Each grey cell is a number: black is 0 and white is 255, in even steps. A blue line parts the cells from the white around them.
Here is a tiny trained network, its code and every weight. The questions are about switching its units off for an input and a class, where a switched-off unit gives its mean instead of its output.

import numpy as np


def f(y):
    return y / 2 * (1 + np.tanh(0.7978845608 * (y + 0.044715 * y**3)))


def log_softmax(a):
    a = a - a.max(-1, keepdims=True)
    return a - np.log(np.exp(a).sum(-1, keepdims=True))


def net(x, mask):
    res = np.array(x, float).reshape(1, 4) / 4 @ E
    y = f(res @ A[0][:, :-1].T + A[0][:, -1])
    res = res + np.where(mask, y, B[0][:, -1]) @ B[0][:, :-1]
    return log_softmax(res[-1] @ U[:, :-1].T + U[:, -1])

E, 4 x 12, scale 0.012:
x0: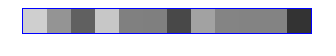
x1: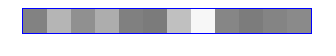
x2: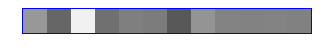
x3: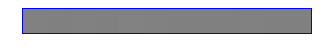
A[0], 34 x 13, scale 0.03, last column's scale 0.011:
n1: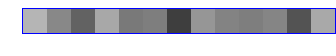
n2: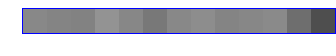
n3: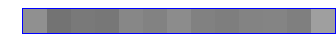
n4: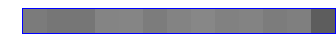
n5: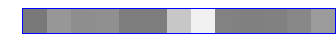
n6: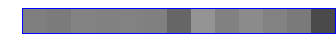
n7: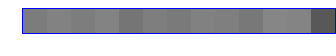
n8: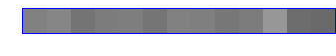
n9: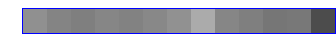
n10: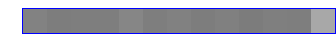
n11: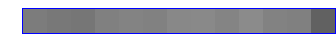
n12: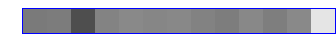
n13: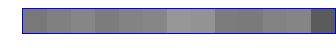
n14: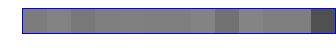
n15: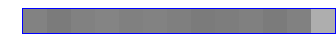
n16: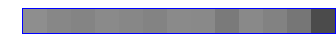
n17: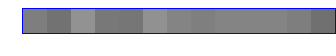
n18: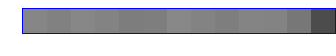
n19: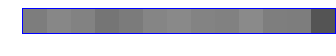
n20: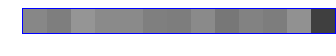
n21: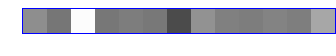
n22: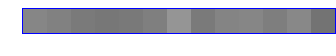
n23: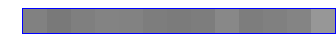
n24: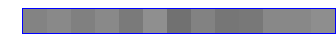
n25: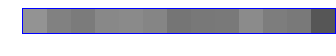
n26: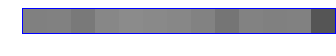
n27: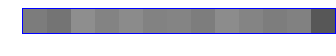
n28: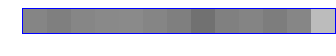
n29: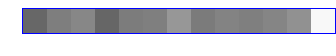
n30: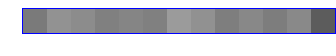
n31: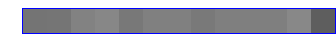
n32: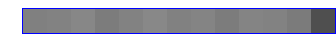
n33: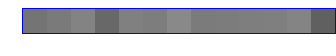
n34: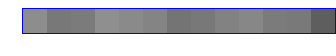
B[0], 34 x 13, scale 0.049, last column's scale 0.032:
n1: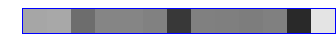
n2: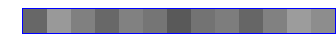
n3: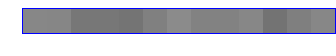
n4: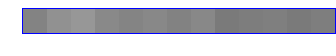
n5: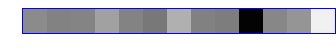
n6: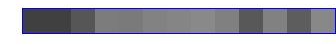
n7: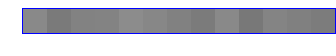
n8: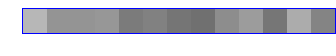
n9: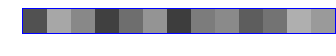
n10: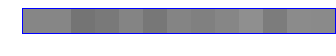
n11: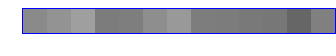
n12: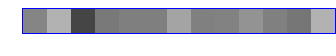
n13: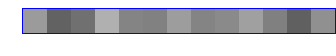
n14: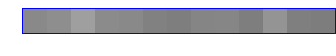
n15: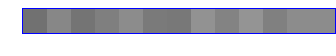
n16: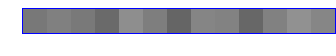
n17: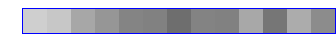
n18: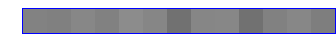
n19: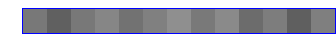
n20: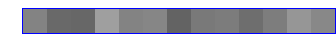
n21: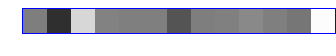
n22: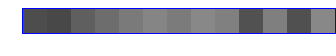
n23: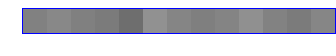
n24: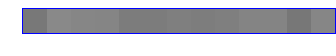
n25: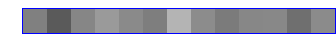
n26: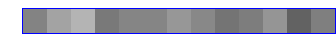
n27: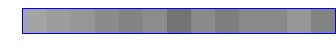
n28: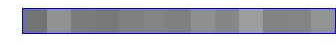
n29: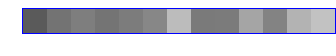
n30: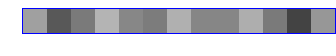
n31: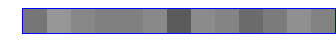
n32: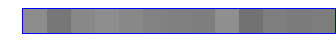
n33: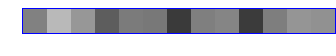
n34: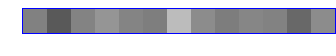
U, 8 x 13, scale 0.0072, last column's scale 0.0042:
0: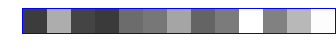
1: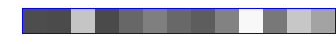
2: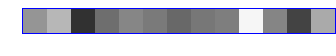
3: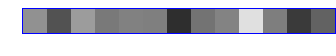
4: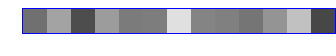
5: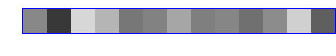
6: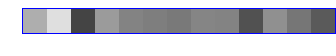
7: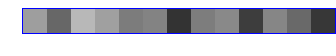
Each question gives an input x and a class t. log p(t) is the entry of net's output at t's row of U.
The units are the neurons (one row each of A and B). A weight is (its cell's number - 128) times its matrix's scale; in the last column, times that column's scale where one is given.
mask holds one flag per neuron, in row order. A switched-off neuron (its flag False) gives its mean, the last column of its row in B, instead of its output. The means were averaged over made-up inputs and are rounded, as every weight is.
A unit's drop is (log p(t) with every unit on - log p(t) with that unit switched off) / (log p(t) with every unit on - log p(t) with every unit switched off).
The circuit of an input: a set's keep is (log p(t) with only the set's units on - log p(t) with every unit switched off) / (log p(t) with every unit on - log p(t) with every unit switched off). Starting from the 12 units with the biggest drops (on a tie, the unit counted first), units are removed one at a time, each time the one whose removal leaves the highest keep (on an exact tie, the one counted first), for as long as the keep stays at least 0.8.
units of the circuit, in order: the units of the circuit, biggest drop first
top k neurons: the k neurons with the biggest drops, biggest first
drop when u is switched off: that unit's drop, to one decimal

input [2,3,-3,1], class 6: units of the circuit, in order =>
[n21]
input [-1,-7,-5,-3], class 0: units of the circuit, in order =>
[n5; n1; n21]
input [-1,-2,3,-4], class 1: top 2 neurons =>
[n5; n1]
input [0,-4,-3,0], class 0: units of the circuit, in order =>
[n5; n1; n21]
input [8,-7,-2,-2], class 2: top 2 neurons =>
[n21; n5]
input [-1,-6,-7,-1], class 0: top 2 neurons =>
[n5; n1]
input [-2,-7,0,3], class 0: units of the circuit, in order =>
[n21; n5; n1]
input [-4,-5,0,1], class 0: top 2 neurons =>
[n21; n5]
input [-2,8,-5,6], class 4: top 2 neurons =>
[n21; n1]
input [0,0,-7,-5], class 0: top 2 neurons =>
[n5; n1]
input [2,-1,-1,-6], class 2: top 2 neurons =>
[n5; n21]
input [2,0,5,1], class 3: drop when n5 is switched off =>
1.1
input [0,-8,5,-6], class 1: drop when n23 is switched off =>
0.0
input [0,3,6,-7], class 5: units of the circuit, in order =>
[n1]
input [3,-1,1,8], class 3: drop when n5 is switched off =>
1.0
